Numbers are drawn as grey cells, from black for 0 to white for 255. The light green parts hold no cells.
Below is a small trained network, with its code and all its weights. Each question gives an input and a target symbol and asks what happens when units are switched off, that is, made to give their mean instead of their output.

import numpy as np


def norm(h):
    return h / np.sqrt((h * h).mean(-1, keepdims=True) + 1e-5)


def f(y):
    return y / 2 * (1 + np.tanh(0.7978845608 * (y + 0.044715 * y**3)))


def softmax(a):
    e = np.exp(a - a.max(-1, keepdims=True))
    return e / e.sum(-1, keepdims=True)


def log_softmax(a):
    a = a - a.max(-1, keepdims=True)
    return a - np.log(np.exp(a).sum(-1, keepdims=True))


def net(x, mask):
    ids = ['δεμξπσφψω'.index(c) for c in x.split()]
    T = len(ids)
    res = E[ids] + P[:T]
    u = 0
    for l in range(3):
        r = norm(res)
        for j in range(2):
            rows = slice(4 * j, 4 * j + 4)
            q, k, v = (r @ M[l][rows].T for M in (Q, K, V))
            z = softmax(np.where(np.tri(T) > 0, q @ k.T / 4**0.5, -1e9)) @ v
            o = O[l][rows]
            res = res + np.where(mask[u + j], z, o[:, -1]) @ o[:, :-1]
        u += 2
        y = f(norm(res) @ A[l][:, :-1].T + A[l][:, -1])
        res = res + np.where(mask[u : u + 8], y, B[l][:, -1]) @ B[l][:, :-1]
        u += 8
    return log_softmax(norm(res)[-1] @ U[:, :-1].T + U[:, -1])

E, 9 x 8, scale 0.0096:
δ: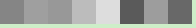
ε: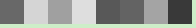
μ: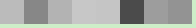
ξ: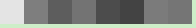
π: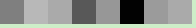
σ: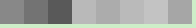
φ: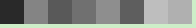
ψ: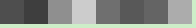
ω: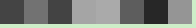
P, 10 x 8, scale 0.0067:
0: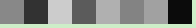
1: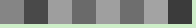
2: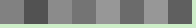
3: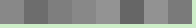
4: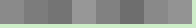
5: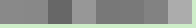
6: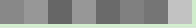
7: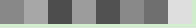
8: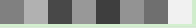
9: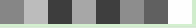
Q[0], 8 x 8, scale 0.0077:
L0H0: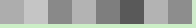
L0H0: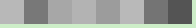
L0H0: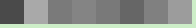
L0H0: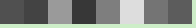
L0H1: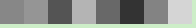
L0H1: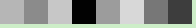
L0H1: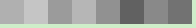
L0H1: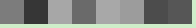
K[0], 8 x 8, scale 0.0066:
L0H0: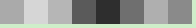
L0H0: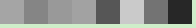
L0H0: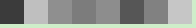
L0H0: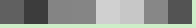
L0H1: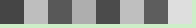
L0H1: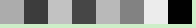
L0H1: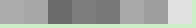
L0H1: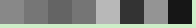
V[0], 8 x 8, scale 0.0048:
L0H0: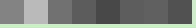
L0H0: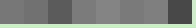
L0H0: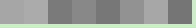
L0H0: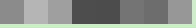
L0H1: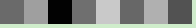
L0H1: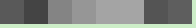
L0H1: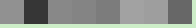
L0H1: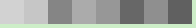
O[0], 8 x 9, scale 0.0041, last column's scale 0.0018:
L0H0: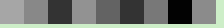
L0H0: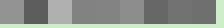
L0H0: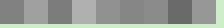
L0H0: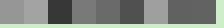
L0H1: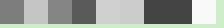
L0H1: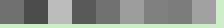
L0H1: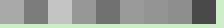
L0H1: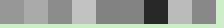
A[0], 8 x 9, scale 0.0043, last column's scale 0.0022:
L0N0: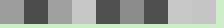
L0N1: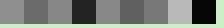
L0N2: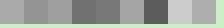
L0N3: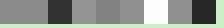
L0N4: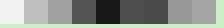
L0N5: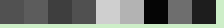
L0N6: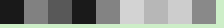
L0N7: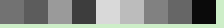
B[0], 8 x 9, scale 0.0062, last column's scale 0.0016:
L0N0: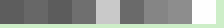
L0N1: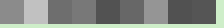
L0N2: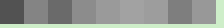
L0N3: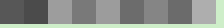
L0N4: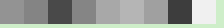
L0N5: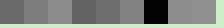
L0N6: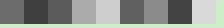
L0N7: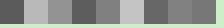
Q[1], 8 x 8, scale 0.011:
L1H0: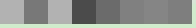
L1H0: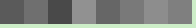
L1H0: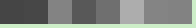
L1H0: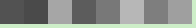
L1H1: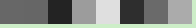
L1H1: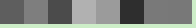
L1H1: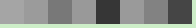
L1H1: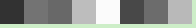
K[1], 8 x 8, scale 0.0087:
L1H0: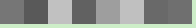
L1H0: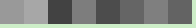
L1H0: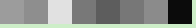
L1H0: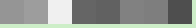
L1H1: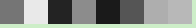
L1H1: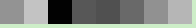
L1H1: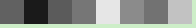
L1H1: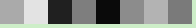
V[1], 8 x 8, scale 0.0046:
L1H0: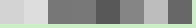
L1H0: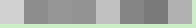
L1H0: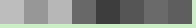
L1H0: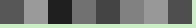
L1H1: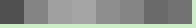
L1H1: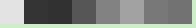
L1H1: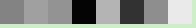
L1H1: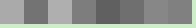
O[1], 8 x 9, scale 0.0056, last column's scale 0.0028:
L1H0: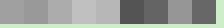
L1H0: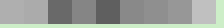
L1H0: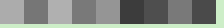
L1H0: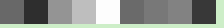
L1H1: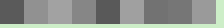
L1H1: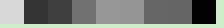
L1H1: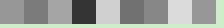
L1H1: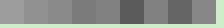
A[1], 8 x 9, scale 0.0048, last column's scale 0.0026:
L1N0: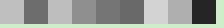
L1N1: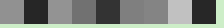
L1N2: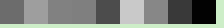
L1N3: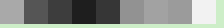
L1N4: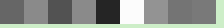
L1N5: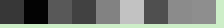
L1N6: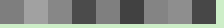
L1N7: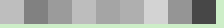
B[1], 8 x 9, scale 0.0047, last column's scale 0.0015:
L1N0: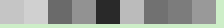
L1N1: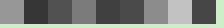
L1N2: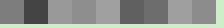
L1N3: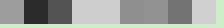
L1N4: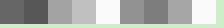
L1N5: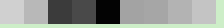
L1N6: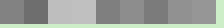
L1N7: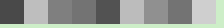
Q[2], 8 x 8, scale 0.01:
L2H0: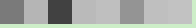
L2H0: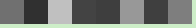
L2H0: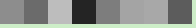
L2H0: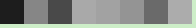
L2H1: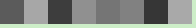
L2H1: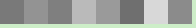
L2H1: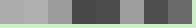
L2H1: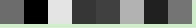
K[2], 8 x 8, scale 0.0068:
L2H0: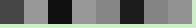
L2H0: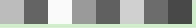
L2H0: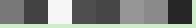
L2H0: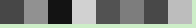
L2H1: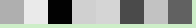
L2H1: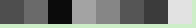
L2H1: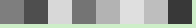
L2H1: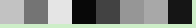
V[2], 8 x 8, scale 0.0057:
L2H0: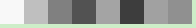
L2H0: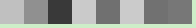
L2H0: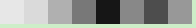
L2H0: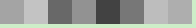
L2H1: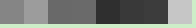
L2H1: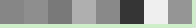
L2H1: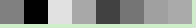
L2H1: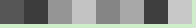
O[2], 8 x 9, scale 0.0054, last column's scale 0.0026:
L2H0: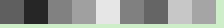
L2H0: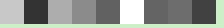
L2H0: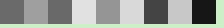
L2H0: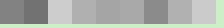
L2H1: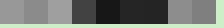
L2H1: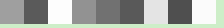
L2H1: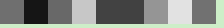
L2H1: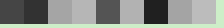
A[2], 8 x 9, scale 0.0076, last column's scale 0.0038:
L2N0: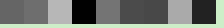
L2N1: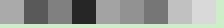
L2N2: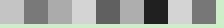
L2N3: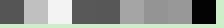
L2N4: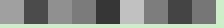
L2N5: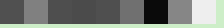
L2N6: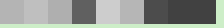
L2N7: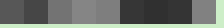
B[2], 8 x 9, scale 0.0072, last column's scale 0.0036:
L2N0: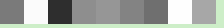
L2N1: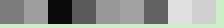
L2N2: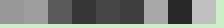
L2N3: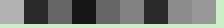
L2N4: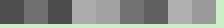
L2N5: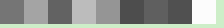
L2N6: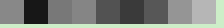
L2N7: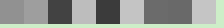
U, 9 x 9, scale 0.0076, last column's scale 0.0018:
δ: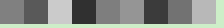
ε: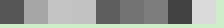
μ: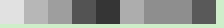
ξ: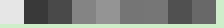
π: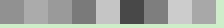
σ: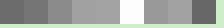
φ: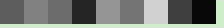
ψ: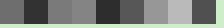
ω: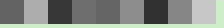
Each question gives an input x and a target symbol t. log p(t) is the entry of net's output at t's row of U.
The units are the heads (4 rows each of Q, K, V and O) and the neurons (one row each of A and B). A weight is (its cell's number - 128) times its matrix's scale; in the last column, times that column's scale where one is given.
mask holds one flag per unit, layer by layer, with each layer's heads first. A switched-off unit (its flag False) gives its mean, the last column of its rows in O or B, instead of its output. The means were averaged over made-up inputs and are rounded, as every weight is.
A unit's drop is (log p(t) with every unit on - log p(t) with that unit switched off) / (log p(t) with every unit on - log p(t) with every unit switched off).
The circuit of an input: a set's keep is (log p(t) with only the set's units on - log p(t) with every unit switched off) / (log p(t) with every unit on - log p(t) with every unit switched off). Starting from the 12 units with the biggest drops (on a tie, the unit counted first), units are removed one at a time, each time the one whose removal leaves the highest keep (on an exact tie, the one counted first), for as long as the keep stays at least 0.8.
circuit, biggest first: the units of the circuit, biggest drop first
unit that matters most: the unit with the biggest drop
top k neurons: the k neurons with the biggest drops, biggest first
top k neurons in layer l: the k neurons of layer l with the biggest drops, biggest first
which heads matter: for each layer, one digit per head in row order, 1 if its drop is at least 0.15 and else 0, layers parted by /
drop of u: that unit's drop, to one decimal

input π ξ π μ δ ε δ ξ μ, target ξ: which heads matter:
00 / 01 / 10
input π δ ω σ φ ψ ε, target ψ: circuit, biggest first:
(L2H1, L0H1)
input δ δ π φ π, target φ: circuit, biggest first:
(L2H1, L1H0)
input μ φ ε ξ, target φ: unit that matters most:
L0N6
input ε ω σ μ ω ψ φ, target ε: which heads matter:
00 / 01 / 00
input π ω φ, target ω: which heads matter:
00 / 00 / 01
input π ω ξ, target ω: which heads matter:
00 / 00 / 01
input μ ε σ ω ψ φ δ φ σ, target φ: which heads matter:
01 / 00 / 10
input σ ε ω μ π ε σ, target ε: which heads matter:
00 / 11 / 00
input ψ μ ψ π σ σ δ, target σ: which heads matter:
10 / 10 / 01
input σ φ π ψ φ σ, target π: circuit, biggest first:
(L1H1, L2H0, L0H0)
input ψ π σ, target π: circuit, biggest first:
(L2H0, L0H0)
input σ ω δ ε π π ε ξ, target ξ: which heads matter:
01 / 00 / 00
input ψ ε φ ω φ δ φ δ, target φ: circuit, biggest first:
(L2H0, L1H0)
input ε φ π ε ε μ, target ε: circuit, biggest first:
(L1H1)
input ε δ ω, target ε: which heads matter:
00 / 01 / 10
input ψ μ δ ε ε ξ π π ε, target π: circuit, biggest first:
(L2H0, L1H1)
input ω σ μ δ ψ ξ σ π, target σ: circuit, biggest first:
(L1H0, L2H0, L0N4, L2H1)
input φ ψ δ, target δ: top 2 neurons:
(L2N3, L1N5)
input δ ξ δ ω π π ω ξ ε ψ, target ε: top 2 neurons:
(L0N4, L2N1)
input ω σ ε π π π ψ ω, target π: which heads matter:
00 / 01 / 01
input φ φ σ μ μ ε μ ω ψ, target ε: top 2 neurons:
(L2N1, L2N5)
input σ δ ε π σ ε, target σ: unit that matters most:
L1H0
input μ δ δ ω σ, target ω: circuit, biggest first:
(L2H1, L0N5)
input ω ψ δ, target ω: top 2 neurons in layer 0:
(L0N5, L0N4)
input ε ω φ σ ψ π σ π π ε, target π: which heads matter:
01 / 01 / 10
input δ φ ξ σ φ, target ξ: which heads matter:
00 / 01 / 00
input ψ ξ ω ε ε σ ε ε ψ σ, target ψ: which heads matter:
01 / 00 / 01
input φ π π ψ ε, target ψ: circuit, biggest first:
(L2H1)
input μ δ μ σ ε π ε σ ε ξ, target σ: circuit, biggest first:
(L2H1, L2H0)
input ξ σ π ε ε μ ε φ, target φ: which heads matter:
01 / 00 / 11
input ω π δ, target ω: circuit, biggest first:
(L2H1, L0N5)
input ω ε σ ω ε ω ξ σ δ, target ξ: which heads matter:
00 / 01 / 10
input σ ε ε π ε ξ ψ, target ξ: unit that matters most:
L1H1
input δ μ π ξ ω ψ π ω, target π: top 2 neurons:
(L0N5, L0N4)
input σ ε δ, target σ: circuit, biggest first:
(L2H1, L0H0)
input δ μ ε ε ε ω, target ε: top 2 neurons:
(L2N1, L2N5)
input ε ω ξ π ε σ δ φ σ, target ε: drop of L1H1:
0.4
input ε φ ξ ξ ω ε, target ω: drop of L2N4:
0.0
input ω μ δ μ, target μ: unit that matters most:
L1H0
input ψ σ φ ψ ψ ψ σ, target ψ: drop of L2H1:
0.7
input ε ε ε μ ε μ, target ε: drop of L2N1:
0.3
